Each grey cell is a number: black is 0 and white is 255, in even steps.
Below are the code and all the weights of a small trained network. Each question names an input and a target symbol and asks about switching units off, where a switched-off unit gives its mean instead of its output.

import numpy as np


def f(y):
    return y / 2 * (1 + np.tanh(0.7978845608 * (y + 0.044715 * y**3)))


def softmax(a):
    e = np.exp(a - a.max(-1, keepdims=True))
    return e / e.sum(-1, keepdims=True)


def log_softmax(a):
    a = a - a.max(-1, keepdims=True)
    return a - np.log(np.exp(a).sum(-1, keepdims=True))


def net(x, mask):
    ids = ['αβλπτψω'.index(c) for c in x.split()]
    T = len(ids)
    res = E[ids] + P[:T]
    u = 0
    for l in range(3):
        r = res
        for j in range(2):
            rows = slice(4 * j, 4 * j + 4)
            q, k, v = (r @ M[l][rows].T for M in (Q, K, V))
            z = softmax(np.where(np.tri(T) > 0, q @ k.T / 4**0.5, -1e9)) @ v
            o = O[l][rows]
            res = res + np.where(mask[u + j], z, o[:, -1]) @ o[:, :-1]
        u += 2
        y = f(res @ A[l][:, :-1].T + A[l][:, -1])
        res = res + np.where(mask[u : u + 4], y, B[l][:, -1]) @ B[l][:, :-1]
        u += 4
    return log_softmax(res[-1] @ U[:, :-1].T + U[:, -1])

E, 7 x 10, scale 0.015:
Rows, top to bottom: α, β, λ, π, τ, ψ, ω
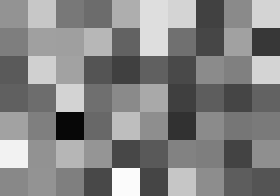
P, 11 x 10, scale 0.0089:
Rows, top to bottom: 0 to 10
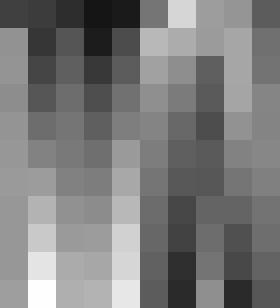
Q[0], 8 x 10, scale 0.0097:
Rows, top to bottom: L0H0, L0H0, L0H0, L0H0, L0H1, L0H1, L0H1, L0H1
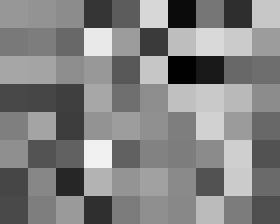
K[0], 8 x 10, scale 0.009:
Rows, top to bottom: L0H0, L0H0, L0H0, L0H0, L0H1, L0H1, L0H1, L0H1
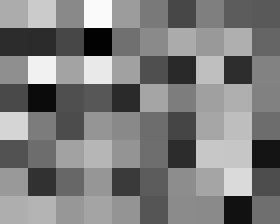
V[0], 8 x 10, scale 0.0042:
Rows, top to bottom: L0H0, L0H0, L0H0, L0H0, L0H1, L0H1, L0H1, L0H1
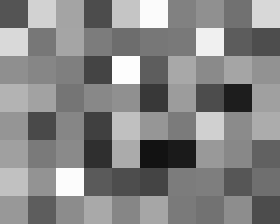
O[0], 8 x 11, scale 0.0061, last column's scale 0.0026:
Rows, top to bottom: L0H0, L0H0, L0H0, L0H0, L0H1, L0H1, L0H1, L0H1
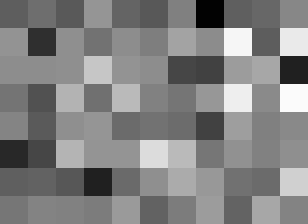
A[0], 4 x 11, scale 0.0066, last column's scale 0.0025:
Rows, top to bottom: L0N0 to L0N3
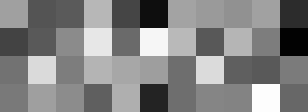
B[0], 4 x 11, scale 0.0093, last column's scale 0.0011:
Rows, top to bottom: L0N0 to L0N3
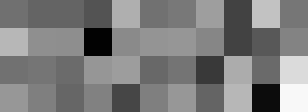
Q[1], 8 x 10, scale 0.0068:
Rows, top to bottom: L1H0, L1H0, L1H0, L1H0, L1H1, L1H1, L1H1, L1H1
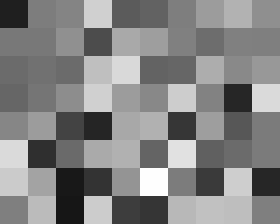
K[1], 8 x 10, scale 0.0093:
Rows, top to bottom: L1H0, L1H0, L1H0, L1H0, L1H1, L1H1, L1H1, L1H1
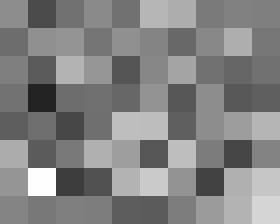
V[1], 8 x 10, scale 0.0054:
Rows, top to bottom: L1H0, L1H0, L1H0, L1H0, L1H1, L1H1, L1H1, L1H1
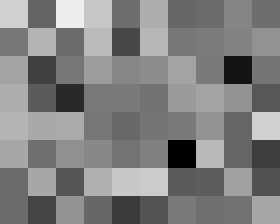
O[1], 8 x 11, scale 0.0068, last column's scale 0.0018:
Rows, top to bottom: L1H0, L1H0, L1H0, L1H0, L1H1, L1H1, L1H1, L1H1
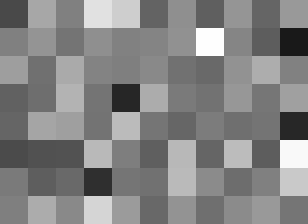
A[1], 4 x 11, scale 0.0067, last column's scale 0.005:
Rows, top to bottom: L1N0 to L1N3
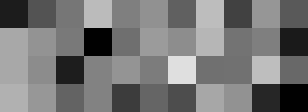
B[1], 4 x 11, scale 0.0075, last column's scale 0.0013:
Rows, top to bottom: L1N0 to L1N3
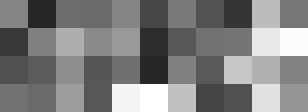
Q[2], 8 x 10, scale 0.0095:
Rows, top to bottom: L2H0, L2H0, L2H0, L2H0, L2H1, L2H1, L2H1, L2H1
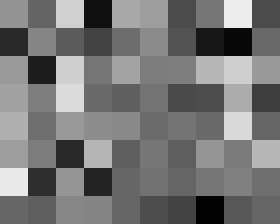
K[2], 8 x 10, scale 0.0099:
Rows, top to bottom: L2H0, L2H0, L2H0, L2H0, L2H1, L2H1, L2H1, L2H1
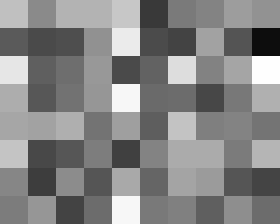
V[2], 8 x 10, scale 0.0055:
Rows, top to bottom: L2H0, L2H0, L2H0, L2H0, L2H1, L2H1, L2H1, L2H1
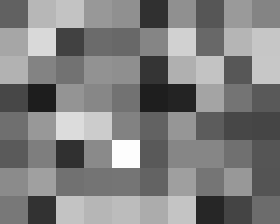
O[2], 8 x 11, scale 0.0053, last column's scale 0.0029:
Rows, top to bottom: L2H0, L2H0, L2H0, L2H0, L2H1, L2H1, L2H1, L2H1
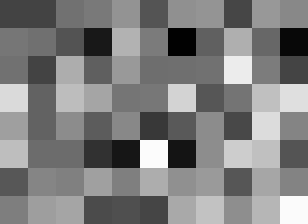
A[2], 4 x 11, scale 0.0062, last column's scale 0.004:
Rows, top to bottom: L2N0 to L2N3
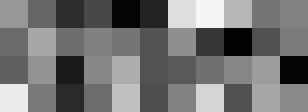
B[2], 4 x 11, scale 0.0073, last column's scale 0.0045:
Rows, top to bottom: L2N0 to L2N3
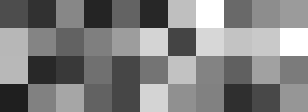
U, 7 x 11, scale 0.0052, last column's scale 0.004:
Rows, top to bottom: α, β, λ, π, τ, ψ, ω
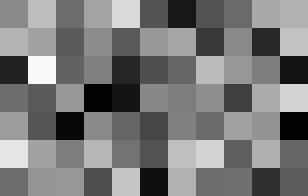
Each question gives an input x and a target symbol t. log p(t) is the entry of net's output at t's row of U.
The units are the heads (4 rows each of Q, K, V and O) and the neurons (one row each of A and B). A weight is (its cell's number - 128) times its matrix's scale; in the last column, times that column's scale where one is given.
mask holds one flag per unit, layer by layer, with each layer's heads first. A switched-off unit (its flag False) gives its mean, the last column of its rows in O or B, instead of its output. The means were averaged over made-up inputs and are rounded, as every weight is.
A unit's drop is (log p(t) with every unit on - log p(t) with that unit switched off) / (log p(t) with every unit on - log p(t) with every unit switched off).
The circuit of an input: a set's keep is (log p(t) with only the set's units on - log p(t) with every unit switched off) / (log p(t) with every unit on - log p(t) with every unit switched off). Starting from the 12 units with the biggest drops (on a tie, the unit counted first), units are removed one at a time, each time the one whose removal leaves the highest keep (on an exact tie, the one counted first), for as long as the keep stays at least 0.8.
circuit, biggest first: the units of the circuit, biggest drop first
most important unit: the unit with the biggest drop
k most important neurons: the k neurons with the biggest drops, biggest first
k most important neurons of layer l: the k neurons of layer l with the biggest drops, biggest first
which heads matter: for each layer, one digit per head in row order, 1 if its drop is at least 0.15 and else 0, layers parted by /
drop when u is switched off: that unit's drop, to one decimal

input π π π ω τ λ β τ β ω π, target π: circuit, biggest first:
[L2H1 L0H1]
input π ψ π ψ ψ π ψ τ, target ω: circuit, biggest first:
[L0H0 L2N1 L2H1]
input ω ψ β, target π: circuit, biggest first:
[L0N1 L1H0]
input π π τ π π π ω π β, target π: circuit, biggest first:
[L2H1 L0N1]
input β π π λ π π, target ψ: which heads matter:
00 / 00 / 10
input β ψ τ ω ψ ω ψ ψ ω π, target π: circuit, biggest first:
[L2H1]
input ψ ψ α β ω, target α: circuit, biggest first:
[L0H0 L2N1]
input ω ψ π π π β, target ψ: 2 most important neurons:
[L2N1 L2N3]
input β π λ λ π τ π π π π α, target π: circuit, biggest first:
[L1H1 L2N3]
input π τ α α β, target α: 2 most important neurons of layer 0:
[L0N1 L0N2]
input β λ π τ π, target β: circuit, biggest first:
[L2H1 L1H1 L2H0]
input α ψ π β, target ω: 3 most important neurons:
[L2N1 L1N1 L0N1]
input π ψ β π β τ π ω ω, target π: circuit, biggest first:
[L2H1 L2N3]
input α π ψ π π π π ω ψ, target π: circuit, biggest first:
[L2H1]
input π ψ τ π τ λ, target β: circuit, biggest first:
[L2H1 L0N3]
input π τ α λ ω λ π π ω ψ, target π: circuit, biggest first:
[L2H1 L2N3]
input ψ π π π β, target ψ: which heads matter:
10 / 00 / 11
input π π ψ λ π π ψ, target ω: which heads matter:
10 / 00 / 11
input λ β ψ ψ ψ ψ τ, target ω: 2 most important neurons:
[L2N1 L2N0]
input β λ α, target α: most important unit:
L1H1
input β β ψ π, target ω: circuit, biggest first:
[L2H1 L2N1 L0H0]
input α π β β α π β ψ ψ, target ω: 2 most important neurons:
[L2N1 L2N3]
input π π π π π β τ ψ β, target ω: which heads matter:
10 / 01 / 10
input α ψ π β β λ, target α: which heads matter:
01 / 01 / 01
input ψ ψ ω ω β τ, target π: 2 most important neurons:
[L1N2 L2N0]
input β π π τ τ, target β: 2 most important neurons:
[L2N1 L1N1]
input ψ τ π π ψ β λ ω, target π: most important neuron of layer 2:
[L2N0]
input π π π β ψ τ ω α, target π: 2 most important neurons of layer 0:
[L0N3 L0N1]
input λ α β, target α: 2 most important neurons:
[L1N1 L2N1]
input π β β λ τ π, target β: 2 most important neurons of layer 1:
[L1N1 L1N3]
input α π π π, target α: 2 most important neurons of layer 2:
[L2N1 L2N0]
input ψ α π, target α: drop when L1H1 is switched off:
0.2
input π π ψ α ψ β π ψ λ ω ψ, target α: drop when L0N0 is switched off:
-0.1
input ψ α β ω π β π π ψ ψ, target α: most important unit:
L2H0
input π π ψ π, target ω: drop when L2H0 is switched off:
0.1
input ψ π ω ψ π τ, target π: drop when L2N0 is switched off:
0.4
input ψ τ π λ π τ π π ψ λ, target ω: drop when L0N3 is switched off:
0.1
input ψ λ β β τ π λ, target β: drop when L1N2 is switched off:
0.0
